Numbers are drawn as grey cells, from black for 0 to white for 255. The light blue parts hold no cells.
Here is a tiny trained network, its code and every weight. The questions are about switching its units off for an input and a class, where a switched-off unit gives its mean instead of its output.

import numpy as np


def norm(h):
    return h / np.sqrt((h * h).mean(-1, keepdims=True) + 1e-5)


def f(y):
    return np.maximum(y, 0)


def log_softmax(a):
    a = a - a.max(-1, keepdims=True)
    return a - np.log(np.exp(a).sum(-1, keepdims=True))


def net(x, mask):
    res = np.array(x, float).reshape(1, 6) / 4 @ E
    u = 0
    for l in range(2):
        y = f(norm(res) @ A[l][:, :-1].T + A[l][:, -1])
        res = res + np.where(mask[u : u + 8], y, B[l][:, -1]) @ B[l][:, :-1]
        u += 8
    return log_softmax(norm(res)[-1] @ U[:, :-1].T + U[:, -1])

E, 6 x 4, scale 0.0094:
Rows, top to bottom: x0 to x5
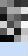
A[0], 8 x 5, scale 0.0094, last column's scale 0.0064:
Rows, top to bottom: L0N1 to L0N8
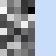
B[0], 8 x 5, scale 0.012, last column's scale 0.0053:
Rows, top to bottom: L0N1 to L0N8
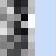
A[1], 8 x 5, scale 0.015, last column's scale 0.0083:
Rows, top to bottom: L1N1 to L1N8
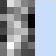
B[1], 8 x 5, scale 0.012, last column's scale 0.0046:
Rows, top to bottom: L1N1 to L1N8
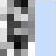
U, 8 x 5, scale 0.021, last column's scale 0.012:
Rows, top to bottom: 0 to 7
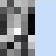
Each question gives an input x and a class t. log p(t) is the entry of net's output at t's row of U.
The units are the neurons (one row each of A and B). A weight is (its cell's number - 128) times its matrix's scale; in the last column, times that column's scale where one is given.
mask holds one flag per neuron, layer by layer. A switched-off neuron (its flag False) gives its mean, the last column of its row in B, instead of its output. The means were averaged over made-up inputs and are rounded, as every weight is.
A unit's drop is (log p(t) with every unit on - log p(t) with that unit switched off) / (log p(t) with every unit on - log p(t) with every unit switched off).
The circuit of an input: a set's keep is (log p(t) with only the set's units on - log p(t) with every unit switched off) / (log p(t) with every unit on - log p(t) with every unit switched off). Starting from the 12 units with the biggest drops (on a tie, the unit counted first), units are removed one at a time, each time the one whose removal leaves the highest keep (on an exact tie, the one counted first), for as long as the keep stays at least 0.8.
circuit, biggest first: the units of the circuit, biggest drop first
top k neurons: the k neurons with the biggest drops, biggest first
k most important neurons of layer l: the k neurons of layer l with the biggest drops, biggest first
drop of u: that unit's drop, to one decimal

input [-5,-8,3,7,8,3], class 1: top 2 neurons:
L0N3, L1N7
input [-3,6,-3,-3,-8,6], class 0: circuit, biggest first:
L0N4, L0N5
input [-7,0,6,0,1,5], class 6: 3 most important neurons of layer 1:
L1N8, L1N7, L1N1
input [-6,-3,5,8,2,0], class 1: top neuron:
L0N4
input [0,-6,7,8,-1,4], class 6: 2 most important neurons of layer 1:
L1N7, L1N8
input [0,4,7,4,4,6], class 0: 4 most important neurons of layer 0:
L0N5, L0N1, L0N2, L0N7
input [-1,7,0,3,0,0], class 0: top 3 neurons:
L0N4, L1N7, L0N5
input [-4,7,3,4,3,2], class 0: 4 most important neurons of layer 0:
L0N4, L0N5, L0N1, L0N2
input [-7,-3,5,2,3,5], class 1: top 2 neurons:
L0N4, L1N7
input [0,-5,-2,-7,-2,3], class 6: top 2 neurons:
L0N6, L1N7
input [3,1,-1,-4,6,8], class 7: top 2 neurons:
L1N7, L1N1
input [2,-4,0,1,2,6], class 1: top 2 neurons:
L0N4, L0N3
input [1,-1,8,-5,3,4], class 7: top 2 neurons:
L0N6, L1N7
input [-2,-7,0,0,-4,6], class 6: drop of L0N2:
0.0
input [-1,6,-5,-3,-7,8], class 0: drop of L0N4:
0.3
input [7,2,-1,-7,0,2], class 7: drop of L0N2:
0.2
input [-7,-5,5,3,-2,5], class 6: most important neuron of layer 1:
L1N8
